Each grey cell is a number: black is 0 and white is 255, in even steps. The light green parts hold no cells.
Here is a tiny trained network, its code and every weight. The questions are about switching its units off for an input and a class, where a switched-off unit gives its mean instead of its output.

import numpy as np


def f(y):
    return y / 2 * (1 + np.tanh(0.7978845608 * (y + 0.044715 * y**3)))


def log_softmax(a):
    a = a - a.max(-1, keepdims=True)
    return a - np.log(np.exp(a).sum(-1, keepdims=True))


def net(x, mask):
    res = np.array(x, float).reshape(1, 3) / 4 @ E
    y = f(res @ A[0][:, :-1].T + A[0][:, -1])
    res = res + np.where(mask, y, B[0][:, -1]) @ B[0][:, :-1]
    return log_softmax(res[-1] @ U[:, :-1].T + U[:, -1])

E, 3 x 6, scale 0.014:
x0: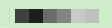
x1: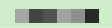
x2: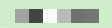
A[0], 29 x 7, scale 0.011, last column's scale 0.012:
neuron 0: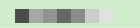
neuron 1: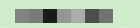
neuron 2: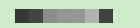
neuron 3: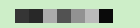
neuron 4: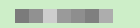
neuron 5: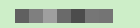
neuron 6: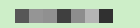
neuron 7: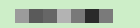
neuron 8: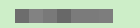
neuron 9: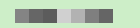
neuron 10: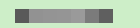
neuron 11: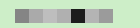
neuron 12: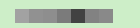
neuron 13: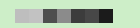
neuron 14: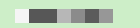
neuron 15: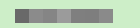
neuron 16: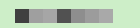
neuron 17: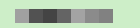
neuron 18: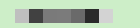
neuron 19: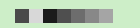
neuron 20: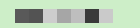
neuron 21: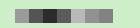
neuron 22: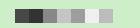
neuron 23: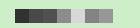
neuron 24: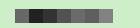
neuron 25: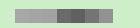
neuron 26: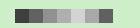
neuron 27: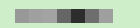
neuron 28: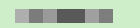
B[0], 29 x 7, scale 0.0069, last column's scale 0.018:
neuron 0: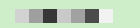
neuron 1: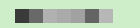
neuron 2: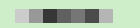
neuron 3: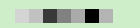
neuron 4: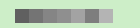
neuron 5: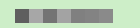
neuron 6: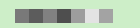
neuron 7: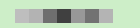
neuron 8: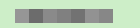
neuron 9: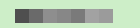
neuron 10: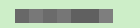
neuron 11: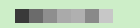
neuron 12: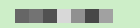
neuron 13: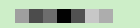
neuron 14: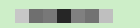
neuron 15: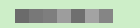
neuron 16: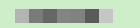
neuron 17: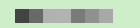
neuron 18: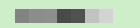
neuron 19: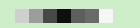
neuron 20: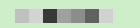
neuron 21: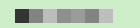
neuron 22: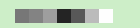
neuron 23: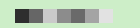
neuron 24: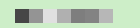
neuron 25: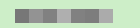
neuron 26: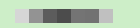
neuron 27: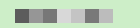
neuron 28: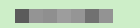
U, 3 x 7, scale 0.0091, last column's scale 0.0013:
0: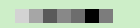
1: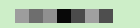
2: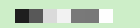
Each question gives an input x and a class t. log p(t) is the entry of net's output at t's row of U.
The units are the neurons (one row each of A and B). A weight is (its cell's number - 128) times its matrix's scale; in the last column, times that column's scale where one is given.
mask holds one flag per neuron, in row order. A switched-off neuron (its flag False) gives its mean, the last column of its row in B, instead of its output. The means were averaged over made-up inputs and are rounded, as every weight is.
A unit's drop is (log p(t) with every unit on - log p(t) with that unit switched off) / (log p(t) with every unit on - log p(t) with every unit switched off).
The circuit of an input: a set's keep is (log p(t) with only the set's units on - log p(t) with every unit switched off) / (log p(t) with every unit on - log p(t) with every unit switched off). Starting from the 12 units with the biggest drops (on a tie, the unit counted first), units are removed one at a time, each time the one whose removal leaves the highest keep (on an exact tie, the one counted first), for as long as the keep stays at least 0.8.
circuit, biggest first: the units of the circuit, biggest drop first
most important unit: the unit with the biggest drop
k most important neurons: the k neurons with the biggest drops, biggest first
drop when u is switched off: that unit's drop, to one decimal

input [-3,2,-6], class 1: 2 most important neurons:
(neuron 13; neuron 0)
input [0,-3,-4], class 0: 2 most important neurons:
(neuron 22; neuron 0)
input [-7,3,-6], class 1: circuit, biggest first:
(neuron 13)
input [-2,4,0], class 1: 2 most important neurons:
(neuron 0; neuron 18)
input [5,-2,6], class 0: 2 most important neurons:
(neuron 3; neuron 20)
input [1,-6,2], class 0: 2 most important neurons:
(neuron 23; neuron 0)
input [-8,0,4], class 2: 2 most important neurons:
(neuron 19; neuron 11)
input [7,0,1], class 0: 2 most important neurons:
(neuron 3; neuron 2)
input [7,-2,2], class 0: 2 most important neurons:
(neuron 3; neuron 2)
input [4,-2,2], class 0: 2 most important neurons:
(neuron 3; neuron 18)
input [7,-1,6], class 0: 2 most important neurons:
(neuron 3; neuron 20)
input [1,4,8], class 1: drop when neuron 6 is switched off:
-0.1
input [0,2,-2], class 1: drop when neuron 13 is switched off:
-0.2
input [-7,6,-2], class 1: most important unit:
neuron 13
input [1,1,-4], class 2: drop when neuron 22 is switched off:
0.2
